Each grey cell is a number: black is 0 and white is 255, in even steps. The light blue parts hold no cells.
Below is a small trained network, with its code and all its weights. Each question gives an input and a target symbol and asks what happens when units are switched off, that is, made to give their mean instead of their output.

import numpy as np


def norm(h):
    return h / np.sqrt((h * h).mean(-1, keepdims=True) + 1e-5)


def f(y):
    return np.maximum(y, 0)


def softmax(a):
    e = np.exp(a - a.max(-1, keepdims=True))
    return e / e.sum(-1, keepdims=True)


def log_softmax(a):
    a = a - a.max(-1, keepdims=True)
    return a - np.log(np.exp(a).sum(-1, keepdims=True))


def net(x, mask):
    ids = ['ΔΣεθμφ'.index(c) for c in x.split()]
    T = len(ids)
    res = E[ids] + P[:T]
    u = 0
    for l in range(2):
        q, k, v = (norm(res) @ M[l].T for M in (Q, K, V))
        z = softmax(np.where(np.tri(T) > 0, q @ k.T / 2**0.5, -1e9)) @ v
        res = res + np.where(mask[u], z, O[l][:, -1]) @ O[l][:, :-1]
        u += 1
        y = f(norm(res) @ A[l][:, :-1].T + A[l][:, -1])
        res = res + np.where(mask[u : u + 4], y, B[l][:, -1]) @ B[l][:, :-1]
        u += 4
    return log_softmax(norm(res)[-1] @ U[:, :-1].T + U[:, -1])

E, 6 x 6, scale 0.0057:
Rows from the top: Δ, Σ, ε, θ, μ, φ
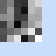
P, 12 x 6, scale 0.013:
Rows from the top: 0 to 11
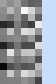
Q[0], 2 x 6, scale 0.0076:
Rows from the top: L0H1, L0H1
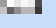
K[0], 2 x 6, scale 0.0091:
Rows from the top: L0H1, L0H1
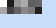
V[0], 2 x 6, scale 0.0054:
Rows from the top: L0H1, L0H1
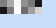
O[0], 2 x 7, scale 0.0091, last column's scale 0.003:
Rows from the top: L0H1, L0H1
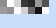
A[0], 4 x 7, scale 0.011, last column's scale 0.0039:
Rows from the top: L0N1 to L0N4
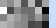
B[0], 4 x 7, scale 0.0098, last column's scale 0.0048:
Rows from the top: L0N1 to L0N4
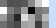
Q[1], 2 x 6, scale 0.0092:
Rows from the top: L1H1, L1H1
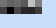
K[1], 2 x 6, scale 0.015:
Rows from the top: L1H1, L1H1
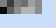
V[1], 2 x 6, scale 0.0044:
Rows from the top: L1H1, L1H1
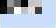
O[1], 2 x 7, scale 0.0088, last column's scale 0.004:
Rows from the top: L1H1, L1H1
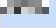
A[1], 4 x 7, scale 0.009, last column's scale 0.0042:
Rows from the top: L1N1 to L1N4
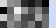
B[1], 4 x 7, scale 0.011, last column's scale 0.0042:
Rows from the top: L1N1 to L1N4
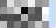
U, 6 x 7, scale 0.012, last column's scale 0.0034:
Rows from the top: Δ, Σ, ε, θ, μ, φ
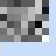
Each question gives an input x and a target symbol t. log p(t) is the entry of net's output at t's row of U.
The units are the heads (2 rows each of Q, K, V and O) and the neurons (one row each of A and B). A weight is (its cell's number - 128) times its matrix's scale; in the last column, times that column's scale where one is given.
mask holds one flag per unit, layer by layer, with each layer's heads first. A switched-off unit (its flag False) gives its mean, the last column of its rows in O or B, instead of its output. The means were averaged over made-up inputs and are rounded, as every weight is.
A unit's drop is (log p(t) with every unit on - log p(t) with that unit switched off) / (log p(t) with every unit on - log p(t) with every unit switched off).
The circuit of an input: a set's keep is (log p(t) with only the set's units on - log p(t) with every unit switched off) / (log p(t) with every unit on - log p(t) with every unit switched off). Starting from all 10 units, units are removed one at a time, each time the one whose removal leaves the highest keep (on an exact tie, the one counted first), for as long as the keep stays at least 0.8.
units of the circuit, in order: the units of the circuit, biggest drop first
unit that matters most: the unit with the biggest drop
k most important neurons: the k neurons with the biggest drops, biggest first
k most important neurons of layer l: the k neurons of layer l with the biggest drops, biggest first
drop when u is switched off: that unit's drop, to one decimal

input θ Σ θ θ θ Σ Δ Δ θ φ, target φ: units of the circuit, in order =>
[L1N2; L0N1]
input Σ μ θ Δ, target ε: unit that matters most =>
L0H1
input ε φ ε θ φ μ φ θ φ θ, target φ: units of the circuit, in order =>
[L0H1; L1N2]
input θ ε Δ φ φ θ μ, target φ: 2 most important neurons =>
[L1N2; L0N3]
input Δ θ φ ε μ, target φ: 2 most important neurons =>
[L0N2; L1N2]
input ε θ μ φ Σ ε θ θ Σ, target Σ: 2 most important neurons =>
[L1N3; L0N3]
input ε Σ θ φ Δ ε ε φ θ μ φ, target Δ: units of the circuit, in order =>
[L0H1; L1H1; L1N3]
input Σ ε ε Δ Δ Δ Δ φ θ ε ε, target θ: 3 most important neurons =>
[L1N3; L0N1; L0N2]
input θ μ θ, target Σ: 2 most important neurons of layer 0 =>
[L0N3; L0N1]
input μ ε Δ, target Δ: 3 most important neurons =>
[L0N1; L1N3; L1N2]
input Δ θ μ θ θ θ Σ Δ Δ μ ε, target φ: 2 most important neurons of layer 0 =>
[L0N2; L0N1]
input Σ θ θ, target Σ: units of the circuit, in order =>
[L1H1; L1N3]
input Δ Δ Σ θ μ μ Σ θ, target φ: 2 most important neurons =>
[L0N2; L1N2]
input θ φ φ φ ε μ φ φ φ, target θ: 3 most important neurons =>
[L0N4; L0N3; L1N1]
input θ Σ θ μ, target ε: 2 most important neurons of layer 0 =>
[L0N1; L0N3]
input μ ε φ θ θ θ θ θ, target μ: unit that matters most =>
L0H1
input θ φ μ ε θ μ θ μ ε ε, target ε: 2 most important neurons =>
[L0N1; L1N3]
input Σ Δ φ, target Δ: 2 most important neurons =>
[L0N1; L1N3]
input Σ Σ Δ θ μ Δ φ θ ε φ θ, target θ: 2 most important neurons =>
[L1N3; L0N1]
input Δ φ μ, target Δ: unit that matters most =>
L0N1
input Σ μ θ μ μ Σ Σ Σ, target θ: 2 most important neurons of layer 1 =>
[L1N3; L1N4]
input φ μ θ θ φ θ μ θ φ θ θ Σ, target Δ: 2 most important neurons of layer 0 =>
[L0N1; L0N3]
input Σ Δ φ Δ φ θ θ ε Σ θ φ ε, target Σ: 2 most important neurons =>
[L1N3; L0N3]
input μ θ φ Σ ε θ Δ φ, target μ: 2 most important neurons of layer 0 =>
[L0N3; L0N1]
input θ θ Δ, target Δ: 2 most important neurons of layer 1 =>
[L1N2; L1N1]
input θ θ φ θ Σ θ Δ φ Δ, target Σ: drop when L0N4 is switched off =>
0.1
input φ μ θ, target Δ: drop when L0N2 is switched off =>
0.0
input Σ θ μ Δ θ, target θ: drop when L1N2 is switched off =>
0.0
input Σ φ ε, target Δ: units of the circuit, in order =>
[L0N1]
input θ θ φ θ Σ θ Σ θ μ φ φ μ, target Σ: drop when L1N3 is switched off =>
0.2
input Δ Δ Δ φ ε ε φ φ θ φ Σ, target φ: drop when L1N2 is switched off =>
0.1
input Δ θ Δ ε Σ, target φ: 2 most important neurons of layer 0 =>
[L0N2; L0N1]
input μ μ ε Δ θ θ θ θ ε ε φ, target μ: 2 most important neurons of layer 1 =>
[L1N3; L1N2]
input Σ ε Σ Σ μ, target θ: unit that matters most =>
L1H1
